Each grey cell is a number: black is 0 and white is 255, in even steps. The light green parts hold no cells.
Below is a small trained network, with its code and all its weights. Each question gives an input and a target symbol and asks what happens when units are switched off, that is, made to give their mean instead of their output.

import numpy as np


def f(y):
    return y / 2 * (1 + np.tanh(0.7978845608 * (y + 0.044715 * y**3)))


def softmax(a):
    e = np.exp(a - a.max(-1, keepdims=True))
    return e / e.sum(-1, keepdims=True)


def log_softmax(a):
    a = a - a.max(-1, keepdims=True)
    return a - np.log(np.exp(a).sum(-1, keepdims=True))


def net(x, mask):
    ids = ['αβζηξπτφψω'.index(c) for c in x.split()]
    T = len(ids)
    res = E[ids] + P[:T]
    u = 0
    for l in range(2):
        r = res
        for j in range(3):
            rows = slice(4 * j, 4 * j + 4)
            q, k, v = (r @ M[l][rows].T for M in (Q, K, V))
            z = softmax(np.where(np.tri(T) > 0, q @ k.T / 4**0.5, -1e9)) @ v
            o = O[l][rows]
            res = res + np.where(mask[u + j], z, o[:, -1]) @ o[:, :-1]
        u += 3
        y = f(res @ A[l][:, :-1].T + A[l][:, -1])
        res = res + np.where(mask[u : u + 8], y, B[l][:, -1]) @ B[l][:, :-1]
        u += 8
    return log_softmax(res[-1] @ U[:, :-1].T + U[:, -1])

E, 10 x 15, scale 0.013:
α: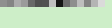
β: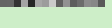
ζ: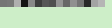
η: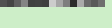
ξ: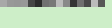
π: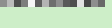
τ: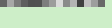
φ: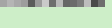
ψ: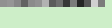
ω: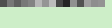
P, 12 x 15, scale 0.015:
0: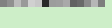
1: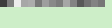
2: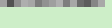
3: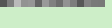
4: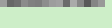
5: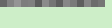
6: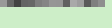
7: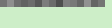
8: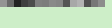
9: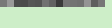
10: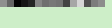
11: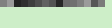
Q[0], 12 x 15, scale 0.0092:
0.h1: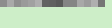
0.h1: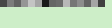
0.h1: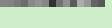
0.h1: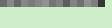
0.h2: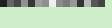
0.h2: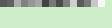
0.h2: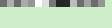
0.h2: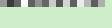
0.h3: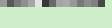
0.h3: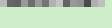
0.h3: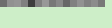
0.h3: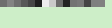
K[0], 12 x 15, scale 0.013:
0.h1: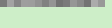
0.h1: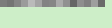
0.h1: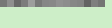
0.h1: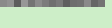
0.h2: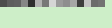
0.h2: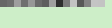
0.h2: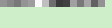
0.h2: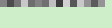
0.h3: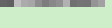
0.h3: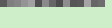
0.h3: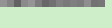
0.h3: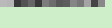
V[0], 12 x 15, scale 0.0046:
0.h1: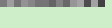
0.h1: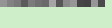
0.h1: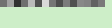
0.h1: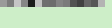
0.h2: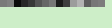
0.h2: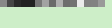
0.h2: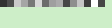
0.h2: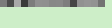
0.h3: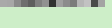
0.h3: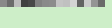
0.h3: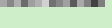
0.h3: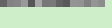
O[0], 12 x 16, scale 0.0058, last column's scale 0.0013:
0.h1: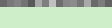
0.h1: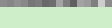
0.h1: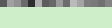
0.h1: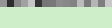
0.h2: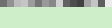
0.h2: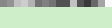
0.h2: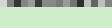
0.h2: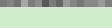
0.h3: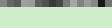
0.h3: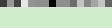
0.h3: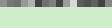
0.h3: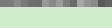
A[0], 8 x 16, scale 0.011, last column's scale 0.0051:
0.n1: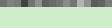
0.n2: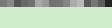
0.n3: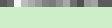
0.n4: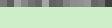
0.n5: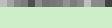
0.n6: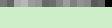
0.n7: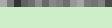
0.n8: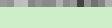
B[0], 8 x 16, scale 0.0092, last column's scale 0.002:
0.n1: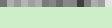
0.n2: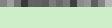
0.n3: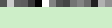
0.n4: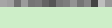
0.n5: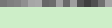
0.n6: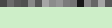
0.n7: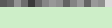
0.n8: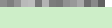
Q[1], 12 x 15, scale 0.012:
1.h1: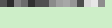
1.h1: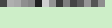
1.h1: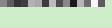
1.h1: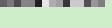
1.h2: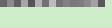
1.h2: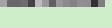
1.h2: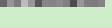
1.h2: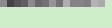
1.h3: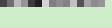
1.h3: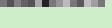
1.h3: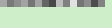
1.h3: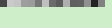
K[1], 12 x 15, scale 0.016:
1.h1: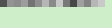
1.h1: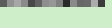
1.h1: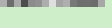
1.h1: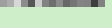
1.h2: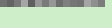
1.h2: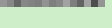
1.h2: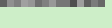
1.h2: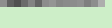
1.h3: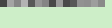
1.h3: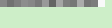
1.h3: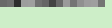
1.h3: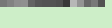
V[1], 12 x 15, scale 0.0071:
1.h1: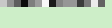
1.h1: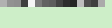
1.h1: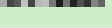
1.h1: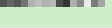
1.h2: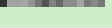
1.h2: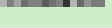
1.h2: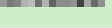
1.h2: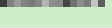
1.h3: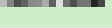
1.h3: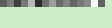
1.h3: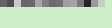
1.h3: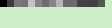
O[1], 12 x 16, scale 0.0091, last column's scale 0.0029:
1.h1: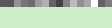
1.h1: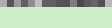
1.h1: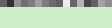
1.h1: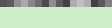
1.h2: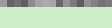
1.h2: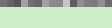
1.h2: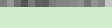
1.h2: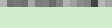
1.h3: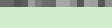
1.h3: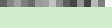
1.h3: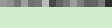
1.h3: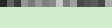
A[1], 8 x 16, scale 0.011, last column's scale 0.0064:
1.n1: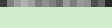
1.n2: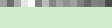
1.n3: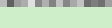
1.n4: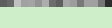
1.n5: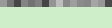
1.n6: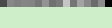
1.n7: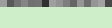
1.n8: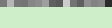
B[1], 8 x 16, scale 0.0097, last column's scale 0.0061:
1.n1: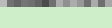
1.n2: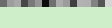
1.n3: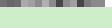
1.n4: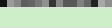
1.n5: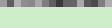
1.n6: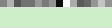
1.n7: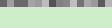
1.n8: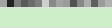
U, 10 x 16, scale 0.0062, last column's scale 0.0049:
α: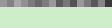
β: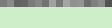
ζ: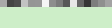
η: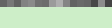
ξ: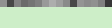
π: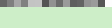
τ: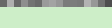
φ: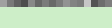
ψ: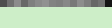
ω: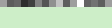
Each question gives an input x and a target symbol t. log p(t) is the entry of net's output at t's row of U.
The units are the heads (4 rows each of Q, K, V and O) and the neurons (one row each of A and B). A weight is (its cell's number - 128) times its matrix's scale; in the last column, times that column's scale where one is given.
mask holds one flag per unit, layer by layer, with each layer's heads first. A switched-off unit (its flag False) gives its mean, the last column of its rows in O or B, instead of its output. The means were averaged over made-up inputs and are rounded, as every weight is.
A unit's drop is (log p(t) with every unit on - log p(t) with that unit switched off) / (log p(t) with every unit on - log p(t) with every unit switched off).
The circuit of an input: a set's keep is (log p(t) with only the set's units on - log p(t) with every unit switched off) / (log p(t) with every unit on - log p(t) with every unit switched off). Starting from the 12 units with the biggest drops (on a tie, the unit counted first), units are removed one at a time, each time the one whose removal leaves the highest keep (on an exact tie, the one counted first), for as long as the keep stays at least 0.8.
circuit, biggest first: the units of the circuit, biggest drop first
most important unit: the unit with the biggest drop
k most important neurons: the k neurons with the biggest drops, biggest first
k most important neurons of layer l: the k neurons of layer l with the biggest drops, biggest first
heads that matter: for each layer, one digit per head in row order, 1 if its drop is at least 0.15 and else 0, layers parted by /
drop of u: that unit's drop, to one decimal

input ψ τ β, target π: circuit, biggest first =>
(1.n2; 0.n8)
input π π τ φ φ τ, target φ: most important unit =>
1.h3
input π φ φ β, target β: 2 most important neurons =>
(1.n6; 0.n3)
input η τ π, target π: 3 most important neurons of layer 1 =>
(1.n2; 1.n3; 1.n7)
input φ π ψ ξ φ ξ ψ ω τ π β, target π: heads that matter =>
010 / 000
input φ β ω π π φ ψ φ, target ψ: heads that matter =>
001 / 100
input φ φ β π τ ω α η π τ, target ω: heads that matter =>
011 / 100
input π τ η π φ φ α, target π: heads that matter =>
010 / 000
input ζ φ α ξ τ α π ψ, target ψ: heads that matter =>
010 / 100
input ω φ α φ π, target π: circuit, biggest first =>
(1.n2; 1.n3)
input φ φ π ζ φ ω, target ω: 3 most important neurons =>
(0.n3; 1.n1; 1.n3)
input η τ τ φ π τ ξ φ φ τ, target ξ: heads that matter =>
011 / 100
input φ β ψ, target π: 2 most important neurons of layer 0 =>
(0.n8; 0.n3)
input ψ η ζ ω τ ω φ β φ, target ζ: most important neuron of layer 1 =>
(1.n3)
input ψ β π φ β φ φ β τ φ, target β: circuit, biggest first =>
(1.h1; 1.n6; 0.h3)
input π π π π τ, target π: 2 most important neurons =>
(1.n2; 0.n8)
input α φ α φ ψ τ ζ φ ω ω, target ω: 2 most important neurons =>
(1.n1; 1.n3)
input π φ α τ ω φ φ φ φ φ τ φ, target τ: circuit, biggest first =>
(1.h1; 0.n1)
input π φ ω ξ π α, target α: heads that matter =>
010 / 001
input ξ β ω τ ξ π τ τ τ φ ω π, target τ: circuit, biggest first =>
(1.h1; 0.h3)
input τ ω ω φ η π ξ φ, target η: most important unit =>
0.h3
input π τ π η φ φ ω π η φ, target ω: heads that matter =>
001 / 100
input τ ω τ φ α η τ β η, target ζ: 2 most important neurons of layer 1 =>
(1.n2; 1.n7)
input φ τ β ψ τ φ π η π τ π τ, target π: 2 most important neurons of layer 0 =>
(0.n1; 0.n2)
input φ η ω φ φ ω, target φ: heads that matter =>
010 / 001
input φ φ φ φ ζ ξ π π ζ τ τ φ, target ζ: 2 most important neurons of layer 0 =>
(0.n1; 0.n5)
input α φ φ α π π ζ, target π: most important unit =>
1.n2
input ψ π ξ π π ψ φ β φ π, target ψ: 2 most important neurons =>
(1.n4; 0.n1)
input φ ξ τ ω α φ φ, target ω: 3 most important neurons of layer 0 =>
(0.n2; 0.n7; 0.n1)
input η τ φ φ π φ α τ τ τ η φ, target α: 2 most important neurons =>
(0.n1; 0.n5)
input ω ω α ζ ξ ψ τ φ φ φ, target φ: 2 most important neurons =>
(0.n4; 1.n8)
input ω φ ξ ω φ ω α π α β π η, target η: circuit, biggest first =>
(0.h2; 1.h1)
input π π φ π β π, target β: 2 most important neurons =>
(1.n6; 0.n1)
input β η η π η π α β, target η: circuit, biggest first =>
(1.h1)
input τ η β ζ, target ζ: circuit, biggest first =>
(0.h2; 1.h3; 1.n2)
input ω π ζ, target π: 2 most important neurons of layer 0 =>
(0.n8; 0.n3)
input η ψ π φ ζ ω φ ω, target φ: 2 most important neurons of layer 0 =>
(0.n7; 0.n5)
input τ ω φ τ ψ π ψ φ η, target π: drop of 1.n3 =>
0.1
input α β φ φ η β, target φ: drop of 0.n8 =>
0.0
